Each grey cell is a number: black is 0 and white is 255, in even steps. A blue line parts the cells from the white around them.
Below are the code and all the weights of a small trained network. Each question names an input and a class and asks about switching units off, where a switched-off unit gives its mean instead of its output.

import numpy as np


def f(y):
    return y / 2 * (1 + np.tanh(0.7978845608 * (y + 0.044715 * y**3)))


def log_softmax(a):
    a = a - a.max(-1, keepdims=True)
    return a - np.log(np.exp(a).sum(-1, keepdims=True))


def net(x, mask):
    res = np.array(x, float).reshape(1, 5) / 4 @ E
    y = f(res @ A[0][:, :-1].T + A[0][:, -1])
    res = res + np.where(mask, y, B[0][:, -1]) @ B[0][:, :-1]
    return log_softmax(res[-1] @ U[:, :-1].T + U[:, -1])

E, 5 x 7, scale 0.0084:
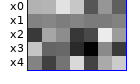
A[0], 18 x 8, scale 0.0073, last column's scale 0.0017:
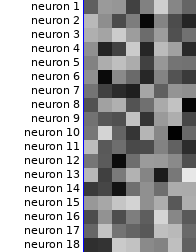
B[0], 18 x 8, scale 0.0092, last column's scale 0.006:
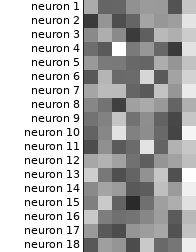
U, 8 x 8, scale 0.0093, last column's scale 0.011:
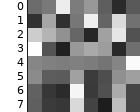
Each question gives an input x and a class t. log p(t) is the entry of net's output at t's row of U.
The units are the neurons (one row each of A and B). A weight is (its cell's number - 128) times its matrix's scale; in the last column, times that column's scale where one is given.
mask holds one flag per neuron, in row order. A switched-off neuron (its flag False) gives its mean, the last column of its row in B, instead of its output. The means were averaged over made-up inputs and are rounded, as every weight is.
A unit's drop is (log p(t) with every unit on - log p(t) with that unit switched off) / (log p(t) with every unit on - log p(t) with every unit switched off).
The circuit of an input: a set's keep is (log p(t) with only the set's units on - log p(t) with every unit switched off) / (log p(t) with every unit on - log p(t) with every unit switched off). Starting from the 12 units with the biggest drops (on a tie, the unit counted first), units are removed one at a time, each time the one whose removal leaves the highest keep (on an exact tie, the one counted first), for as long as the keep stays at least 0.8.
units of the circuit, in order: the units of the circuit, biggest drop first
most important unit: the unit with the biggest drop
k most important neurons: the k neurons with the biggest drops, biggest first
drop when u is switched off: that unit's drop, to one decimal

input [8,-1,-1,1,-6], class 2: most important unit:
neuron 3
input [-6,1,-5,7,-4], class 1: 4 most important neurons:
[neuron 11; neuron 6; neuron 2; neuron 4]
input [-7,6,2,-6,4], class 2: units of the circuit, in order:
[neuron 14; neuron 12]
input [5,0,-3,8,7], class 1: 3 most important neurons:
[neuron 2; neuron 6; neuron 11]
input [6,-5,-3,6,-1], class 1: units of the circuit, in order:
[neuron 2; neuron 11; neuron 6]
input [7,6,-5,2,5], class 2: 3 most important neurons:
[neuron 15; neuron 3; neuron 5]
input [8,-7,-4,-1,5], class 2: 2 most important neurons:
[neuron 15; neuron 3]
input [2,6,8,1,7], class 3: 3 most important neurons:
[neuron 17; neuron 16; neuron 8]
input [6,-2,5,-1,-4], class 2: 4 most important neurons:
[neuron 3; neuron 15; neuron 4; neuron 5]
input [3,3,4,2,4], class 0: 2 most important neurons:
[neuron 4; neuron 13]
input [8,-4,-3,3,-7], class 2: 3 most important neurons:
[neuron 3; neuron 15; neuron 4]
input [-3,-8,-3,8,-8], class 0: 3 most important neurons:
[neuron 10; neuron 7; neuron 15]
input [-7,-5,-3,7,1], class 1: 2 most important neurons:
[neuron 11; neuron 6]
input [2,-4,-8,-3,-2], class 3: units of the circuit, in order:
[neuron 13]
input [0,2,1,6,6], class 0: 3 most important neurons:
[neuron 4; neuron 9; neuron 15]
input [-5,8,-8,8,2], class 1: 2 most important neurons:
[neuron 6; neuron 11]
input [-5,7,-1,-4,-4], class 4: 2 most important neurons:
[neuron 15; neuron 3]
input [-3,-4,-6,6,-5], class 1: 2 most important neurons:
[neuron 11; neuron 4]
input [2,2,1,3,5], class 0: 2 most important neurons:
[neuron 4; neuron 9]
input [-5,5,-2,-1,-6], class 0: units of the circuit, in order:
[neuron 10]
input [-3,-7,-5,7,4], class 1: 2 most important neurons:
[neuron 6; neuron 11]
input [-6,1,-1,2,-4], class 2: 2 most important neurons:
[neuron 7; neuron 4]
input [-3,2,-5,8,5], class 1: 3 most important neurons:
[neuron 6; neuron 11; neuron 2]
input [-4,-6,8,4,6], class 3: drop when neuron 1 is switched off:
0.2
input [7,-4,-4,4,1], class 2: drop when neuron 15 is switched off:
0.1
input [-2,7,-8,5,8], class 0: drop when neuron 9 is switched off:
0.4
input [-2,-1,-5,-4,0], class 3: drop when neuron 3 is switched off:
0.1
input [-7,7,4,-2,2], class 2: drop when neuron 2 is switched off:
0.0
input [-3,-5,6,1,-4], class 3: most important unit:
neuron 1
